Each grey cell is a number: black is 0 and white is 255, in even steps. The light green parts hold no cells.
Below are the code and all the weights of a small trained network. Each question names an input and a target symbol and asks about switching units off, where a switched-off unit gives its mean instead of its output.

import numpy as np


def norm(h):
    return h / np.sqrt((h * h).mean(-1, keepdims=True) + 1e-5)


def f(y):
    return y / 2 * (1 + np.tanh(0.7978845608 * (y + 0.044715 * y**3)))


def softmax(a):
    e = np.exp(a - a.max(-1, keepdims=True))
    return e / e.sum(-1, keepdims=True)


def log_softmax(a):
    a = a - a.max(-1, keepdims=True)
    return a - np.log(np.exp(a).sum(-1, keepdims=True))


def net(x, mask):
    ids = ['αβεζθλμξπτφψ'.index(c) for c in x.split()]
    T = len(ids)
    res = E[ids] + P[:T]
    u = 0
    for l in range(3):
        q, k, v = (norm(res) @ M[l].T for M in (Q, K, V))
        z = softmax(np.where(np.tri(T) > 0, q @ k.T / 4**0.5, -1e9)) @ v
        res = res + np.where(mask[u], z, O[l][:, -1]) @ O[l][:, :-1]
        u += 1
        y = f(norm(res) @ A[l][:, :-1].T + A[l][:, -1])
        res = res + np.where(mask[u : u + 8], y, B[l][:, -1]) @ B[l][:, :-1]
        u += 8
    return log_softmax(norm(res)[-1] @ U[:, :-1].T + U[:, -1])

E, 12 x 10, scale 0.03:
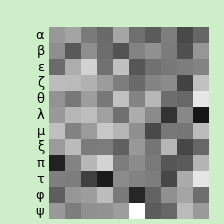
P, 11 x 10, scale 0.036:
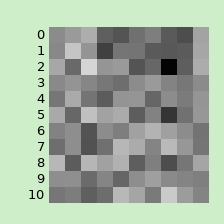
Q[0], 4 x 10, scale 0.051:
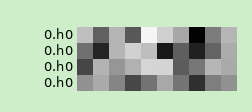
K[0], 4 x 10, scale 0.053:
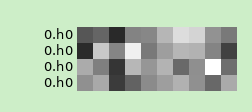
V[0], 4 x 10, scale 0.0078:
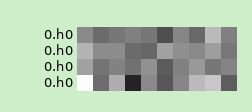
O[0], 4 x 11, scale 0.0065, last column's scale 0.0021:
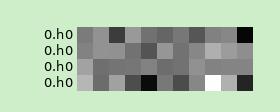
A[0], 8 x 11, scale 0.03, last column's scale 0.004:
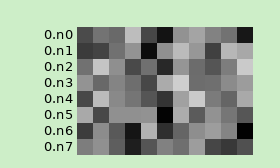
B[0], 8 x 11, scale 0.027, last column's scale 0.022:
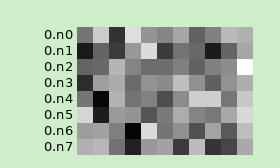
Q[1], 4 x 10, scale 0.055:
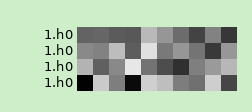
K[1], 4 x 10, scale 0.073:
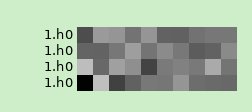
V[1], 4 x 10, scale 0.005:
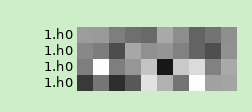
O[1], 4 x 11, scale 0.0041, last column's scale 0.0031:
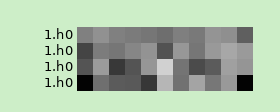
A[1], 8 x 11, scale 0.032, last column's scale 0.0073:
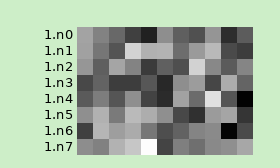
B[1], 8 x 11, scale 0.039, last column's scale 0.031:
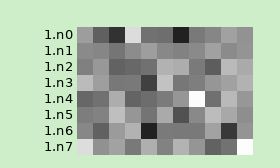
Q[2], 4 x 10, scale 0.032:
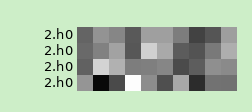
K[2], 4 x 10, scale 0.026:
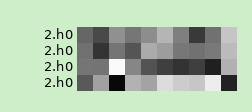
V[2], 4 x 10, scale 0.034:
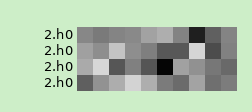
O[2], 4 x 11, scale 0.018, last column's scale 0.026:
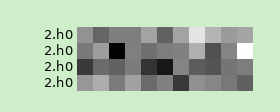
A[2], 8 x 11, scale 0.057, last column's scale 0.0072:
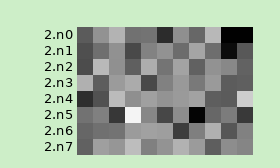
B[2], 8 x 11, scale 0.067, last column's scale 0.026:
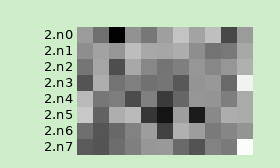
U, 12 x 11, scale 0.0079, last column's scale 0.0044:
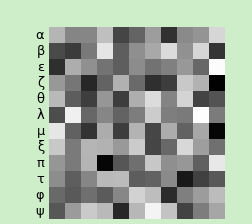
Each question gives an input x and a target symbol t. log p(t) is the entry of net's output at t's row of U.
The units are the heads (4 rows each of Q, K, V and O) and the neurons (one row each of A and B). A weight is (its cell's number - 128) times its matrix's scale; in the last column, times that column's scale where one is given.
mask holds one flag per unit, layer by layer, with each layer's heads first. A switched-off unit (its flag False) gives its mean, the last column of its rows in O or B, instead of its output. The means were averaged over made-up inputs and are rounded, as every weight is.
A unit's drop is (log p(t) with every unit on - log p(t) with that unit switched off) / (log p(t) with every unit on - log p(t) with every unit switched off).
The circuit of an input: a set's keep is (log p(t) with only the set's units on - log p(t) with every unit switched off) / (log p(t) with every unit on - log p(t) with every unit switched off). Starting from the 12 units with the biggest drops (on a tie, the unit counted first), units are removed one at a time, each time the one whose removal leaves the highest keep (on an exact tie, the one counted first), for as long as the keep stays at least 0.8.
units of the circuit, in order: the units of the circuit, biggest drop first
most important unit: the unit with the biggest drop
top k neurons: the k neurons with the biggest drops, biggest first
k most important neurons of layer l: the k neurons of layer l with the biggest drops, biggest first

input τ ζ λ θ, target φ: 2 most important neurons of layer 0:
(0.n3, 0.n6)
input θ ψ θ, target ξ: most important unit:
2.h0
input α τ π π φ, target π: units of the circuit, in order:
(0.n4, 0.n6)
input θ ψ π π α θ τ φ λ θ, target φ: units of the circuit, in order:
(0.n3, 2.n7)
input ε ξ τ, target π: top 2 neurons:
(2.n7, 0.n5)
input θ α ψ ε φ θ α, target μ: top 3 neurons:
(0.n7, 1.n0, 1.n2)
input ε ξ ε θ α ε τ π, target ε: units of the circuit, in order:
(1.n6, 0.n5, 2.n3)
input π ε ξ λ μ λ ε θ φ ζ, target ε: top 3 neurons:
(1.n3, 0.n5, 2.n3)
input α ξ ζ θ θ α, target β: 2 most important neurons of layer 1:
(1.n2, 1.n3)
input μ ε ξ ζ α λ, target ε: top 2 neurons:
(2.n3, 0.n4)
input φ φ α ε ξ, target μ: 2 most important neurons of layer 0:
(0.n7, 0.n3)
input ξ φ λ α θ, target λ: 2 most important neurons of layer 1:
(1.n0, 1.n3)
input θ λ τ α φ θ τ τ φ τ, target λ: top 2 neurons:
(2.n2, 0.n6)
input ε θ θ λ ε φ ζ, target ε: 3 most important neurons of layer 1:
(1.n3, 1.n6, 1.n2)
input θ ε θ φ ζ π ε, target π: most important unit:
0.n4
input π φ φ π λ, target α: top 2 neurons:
(1.n0, 2.n5)
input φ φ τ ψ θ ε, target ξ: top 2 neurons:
(0.n2, 1.n7)
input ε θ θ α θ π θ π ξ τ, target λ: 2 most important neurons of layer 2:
(2.n2, 2.n7)
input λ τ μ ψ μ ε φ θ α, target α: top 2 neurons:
(0.n0, 0.n4)
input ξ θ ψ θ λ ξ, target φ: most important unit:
1.n2
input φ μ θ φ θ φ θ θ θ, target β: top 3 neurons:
(0.n5, 0.n2, 0.n6)
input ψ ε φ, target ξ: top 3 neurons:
(0.n2, 1.n7, 0.n1)
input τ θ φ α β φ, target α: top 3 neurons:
(0.n5, 2.n5, 0.n0)
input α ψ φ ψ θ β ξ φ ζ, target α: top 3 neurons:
(0.n4, 1.n4, 2.n5)
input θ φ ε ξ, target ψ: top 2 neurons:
(0.n7, 2.n1)
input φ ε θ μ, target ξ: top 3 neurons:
(0.n5, 0.n4, 1.n5)
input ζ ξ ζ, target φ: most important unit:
1.n2
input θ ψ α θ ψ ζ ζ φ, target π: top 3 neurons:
(0.n4, 1.n4, 0.n6)
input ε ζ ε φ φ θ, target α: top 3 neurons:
(0.n4, 1.n4, 2.n5)
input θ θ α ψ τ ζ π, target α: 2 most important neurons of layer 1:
(1.n6, 1.n3)
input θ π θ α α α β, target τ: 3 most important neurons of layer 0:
(0.n1, 0.n3, 0.n7)
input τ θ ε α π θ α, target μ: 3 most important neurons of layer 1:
(1.n0, 1.n2, 1.n7)
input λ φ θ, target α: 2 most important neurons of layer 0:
(0.n4, 0.n5)
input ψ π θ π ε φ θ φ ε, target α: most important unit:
2.h0
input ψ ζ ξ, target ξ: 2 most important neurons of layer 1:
(1.n7, 1.n4)
